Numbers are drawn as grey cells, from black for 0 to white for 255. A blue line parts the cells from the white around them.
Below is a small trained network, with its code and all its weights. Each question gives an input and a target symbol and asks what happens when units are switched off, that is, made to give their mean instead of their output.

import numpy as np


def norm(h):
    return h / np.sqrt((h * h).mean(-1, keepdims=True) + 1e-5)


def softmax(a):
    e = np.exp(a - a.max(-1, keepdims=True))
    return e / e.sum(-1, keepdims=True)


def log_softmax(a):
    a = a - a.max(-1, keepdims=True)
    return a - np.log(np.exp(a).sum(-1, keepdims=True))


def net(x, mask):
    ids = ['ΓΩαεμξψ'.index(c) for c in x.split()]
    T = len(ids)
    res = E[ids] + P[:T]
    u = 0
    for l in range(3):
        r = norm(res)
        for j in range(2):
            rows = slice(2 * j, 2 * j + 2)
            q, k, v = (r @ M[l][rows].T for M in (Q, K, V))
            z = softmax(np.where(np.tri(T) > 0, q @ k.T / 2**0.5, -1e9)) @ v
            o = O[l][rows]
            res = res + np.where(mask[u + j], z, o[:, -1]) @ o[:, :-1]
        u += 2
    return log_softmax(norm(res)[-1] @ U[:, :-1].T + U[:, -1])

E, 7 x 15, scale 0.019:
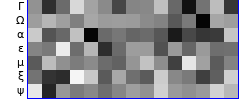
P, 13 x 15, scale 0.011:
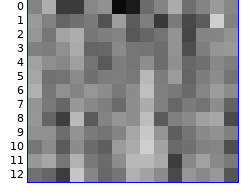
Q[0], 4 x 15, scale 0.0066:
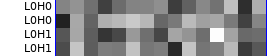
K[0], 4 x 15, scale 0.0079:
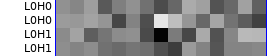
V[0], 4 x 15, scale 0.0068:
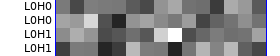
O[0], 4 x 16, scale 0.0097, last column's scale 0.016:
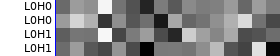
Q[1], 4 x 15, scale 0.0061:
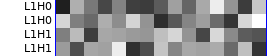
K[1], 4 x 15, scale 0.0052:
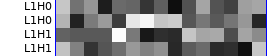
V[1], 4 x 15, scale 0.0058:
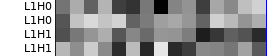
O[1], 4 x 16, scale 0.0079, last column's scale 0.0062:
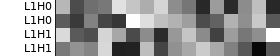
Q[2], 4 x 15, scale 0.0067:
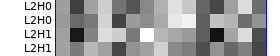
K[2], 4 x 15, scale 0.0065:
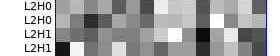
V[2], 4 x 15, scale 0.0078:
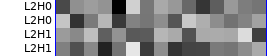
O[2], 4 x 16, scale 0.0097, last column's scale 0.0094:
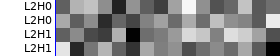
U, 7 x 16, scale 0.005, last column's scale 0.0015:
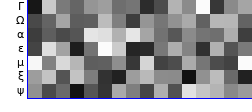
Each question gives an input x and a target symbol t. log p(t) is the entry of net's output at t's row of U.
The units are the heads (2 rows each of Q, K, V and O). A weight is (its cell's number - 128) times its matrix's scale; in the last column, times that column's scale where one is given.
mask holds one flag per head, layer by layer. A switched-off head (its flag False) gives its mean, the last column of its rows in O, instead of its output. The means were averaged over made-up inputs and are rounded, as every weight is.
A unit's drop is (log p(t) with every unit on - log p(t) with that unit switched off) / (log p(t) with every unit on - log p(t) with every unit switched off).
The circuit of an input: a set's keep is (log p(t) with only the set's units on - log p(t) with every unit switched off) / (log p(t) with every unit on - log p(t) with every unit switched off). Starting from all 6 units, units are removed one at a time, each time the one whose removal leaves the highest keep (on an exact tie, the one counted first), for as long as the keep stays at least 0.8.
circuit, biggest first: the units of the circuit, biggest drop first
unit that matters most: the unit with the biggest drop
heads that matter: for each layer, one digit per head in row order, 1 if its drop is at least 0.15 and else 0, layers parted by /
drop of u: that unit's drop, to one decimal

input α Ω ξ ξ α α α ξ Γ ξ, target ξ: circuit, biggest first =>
L0H0, L1H0
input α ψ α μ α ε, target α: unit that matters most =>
L1H0
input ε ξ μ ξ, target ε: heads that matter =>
11 / 11 / 11
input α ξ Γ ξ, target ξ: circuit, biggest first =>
L0H1, L0H0, L1H0
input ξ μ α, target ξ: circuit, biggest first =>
L2H1, L2H0, L0H1
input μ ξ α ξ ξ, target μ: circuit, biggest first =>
L0H1, L2H1, L1H0
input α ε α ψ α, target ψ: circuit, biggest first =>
L2H0, L2H1
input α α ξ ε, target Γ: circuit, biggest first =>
L0H1, L2H1
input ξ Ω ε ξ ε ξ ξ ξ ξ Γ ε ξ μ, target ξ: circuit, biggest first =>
L2H0, L2H1, L0H1
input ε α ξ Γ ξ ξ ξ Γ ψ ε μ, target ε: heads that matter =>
11 / 10 / 11
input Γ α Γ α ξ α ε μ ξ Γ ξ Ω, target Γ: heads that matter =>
01 / 01 / 01
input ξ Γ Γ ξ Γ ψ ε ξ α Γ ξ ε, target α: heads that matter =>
10 / 10 / 01
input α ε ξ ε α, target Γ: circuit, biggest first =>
L2H1, L1H1
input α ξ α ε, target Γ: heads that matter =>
00 / 10 / 11
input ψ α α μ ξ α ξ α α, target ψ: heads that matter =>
11 / 01 / 01
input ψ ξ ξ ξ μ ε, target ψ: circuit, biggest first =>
L1H1, L0H1, L2H1, L1H0
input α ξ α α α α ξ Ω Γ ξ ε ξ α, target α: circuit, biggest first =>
L0H0, L2H1
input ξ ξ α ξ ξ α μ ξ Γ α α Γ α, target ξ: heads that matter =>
01 / 00 / 11
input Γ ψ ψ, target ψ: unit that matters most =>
L2H0
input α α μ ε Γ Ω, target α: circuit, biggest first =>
L1H0, L0H1, L0H0, L2H0
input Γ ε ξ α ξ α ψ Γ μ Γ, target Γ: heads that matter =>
01 / 01 / 01
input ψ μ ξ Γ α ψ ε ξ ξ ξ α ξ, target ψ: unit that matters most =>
L1H1
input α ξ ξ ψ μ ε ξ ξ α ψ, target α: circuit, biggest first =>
L0H1, L1H0, L2H0, L0H0
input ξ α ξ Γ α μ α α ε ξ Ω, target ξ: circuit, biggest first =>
L2H1, L2H0, L1H1
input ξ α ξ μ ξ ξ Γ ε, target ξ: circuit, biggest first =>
L2H1, L2H0, L1H1
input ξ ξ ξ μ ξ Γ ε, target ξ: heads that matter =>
01 / 01 / 11
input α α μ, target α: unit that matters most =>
L1H0
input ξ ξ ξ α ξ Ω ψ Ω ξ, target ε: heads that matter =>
11 / 10 / 01
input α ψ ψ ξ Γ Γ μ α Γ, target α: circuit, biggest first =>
L1H0, L0H1, L0H0, L2H0
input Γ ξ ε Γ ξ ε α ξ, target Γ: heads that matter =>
11 / 10 / 11
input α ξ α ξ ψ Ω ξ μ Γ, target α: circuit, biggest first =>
L0H1, L1H0, L0H0, L2H0
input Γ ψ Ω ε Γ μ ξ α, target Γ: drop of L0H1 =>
0.5
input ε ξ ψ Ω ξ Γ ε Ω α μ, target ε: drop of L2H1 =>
0.2
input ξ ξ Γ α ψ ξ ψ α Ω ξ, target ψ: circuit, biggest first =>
L2H0
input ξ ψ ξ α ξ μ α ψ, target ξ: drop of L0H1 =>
0.5
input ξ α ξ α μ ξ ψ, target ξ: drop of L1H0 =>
0.0
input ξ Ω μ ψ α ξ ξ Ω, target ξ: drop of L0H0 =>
0.1
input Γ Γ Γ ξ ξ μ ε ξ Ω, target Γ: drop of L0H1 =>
0.6
